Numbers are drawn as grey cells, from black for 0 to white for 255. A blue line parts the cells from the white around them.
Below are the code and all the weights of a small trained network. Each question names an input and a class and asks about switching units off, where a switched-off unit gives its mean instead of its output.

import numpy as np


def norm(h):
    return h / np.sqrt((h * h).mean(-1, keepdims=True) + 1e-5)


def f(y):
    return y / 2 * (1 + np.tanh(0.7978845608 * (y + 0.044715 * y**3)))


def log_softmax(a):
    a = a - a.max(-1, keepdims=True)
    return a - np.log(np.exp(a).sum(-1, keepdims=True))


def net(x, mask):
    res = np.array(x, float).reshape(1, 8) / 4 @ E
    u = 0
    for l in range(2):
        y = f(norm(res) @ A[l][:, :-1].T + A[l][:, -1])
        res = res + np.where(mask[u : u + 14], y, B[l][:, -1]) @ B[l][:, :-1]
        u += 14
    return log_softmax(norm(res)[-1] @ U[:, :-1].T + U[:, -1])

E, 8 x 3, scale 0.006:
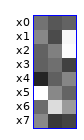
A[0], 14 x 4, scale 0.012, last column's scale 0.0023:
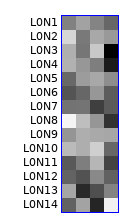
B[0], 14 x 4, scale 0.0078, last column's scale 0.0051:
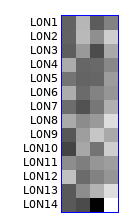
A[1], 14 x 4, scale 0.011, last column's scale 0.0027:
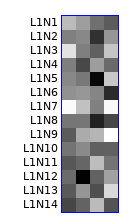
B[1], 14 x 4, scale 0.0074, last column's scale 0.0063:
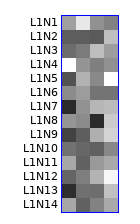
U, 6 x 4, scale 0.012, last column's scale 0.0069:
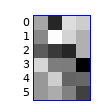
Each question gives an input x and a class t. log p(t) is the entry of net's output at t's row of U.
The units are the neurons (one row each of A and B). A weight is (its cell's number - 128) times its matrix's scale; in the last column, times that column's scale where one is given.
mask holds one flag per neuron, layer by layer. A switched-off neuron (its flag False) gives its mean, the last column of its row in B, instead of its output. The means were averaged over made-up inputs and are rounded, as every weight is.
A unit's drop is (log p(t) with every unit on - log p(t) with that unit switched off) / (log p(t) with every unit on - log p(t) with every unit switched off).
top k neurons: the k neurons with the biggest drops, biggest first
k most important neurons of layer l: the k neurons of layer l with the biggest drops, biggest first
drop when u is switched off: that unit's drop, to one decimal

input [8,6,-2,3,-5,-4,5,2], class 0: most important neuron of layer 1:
(L1N5)
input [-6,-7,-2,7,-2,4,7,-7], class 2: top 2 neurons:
(L0N14 L1N2)
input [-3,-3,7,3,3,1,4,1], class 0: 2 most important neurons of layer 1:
(L1N5 L1N9)
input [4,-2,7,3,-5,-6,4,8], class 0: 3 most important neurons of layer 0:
(L0N14 L0N3 L0N10)
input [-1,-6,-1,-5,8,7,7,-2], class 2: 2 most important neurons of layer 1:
(L1N2 L1N13)
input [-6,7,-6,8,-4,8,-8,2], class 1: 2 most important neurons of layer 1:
(L1N1 L1N7)
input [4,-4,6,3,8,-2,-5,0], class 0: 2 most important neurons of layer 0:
(L0N14 L0N3)
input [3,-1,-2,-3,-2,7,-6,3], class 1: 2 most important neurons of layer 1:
(L1N1 L1N7)
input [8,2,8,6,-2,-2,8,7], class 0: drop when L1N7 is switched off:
0.0
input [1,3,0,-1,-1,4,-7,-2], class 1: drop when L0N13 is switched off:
-0.1
